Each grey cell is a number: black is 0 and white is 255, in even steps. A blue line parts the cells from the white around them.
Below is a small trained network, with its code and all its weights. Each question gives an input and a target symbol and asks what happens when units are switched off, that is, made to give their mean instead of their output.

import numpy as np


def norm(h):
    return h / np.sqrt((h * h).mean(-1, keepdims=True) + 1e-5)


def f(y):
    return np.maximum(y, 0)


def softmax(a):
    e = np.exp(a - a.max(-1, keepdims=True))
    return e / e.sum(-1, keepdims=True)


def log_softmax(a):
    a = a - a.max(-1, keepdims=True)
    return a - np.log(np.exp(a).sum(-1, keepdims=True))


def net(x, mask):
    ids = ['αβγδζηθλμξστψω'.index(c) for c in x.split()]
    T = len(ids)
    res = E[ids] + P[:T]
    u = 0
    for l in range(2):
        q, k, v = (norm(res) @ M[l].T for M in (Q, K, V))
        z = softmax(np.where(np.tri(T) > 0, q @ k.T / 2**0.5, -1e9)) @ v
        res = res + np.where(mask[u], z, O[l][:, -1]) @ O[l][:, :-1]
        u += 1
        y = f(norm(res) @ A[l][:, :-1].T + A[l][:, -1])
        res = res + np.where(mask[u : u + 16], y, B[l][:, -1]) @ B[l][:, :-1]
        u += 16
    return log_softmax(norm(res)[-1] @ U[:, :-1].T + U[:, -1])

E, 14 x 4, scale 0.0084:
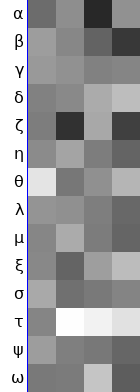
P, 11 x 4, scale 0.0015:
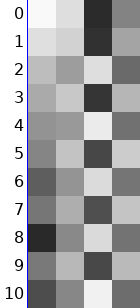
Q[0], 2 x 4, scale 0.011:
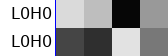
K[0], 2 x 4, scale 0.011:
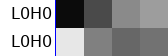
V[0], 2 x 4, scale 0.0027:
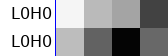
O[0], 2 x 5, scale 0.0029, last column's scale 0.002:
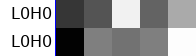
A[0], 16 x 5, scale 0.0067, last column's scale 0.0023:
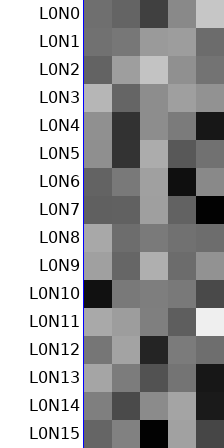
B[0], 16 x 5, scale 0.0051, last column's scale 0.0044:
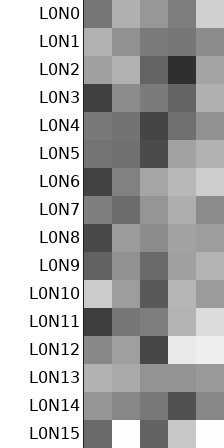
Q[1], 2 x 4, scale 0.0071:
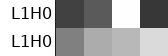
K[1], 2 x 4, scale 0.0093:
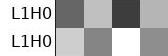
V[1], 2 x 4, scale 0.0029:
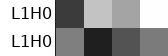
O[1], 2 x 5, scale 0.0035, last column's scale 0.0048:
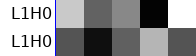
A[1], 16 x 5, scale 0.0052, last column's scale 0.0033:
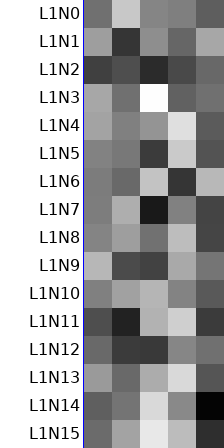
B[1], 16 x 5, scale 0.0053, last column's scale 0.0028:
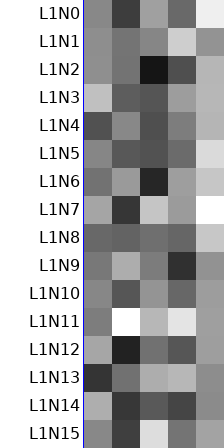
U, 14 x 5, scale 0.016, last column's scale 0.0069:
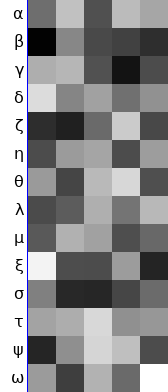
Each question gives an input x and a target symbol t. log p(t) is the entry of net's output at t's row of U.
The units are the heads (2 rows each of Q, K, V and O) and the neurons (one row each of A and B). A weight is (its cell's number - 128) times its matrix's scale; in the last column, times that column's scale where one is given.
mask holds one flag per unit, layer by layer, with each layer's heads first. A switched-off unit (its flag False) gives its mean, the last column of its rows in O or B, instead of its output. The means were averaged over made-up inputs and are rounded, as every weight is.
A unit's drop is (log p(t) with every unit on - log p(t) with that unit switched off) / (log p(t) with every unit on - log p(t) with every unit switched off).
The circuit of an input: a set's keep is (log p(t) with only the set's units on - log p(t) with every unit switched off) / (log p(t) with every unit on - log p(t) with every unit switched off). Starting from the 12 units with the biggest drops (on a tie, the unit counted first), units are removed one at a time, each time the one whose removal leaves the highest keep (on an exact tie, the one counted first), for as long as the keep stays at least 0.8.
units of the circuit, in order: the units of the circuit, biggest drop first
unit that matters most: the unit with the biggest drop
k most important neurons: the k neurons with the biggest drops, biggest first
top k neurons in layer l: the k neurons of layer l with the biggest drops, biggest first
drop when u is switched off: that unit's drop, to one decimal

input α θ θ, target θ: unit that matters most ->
L0N12
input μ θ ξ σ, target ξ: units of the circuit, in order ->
(L0H0 L0N15)
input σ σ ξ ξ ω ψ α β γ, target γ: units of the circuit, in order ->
(L0N2 L0N15)
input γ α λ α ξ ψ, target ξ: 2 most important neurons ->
(L0N15 L0N6)
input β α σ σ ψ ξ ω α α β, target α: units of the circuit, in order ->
(L0N12 L0N6)
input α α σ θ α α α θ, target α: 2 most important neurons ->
(L0N6 L1N13)
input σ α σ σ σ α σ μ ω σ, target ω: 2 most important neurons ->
(L0N3 L0N15)
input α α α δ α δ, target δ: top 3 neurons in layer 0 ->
(L0N15 L0N12 L0N2)
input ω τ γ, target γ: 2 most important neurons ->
(L0N6 L0N12)
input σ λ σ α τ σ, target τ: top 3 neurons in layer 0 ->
(L0N12 L0N5 L0N3)
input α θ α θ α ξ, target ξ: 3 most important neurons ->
(L0N12 L0N15 L0N11)
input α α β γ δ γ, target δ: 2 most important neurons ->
(L0N6 L0N15)
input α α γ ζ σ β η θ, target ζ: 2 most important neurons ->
(L1N13 L0N15)
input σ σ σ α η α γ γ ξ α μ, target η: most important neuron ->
(L0N6)
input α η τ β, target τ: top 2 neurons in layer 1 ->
(L1N2 L1N5)
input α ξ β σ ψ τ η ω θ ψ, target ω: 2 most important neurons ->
(L0N15 L0N11)
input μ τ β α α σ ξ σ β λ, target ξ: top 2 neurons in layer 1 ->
(L1N7 L1N11)
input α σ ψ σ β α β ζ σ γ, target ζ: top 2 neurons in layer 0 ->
(L0N15 L0N11)
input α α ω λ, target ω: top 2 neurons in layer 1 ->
(L1N0 L1N11)
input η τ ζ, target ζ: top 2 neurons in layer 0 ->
(L0N6 L0N15)
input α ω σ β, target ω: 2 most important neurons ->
(L0N15 L1N7)
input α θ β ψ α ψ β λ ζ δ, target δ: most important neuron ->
(L0N2)
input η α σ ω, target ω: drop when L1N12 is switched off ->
0.0
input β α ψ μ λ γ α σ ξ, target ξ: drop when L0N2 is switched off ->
0.6
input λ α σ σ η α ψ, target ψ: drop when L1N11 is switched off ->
0.1
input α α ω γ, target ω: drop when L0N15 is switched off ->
0.7
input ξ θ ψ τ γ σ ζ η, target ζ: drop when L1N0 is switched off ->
0.1
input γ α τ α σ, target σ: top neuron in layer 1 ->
(L1N2)
